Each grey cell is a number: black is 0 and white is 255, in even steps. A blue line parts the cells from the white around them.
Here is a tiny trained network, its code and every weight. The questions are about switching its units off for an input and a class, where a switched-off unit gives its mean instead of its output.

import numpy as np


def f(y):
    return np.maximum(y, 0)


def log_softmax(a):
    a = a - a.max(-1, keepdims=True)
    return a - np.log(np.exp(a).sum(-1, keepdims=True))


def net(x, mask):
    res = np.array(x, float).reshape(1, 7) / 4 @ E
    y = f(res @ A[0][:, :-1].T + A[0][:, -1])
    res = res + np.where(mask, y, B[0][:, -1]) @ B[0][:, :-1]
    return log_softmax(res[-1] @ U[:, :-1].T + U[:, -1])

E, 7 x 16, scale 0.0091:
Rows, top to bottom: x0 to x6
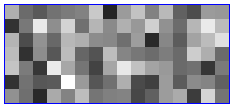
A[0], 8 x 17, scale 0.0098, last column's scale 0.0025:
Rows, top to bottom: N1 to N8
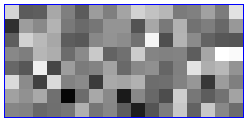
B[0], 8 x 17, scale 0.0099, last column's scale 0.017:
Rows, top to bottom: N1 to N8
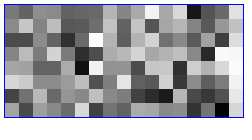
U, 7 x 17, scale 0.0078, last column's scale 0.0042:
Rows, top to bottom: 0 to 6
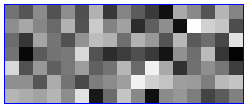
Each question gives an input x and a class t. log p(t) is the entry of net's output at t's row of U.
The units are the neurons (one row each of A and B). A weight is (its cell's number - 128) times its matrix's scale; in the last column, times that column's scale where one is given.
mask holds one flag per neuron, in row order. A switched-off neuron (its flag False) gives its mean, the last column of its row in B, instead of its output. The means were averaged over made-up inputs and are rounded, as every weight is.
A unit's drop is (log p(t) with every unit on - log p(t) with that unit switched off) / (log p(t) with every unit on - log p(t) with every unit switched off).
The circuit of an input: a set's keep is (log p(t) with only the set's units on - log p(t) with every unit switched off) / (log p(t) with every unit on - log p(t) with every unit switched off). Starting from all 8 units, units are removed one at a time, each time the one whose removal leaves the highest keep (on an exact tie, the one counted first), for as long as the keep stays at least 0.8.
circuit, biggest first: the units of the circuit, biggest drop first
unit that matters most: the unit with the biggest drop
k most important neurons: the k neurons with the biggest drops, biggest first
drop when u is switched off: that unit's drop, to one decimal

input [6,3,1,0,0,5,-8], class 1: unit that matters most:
N5
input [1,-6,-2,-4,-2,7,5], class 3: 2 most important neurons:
[N4 N6]
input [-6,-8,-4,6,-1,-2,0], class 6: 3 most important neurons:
[N6 N1 N5]
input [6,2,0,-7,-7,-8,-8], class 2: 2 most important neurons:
[N7 N3]
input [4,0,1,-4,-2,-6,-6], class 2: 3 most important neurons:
[N7 N6 N3]
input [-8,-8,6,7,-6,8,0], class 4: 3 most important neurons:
[N8 N5 N7]
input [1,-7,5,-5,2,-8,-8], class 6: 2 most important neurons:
[N6 N7]
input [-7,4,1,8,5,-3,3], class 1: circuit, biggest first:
[N5 N4]
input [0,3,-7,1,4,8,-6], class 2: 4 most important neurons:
[N4 N5 N3 N6]
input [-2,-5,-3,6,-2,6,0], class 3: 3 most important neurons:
[N4 N6 N5]
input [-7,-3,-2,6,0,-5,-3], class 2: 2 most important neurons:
[N3 N7]
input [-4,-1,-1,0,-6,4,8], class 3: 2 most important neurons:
[N4 N6]
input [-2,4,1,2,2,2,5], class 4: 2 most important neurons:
[N4 N7]
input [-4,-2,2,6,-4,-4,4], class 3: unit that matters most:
N4
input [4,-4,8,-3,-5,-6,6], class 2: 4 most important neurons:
[N6 N7 N8 N2]
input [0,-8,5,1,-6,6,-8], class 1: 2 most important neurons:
[N1 N5]
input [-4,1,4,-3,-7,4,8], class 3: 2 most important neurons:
[N8 N4]
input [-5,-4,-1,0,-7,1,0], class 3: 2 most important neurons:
[N4 N1]
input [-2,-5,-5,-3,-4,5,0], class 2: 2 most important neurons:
[N6 N2]
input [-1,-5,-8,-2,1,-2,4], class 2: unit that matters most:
N3
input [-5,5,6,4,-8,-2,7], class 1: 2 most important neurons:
[N5 N1]
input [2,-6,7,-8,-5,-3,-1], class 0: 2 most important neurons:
[N7 N6]
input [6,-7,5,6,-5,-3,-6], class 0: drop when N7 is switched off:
0.3
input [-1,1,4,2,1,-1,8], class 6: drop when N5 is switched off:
0.7
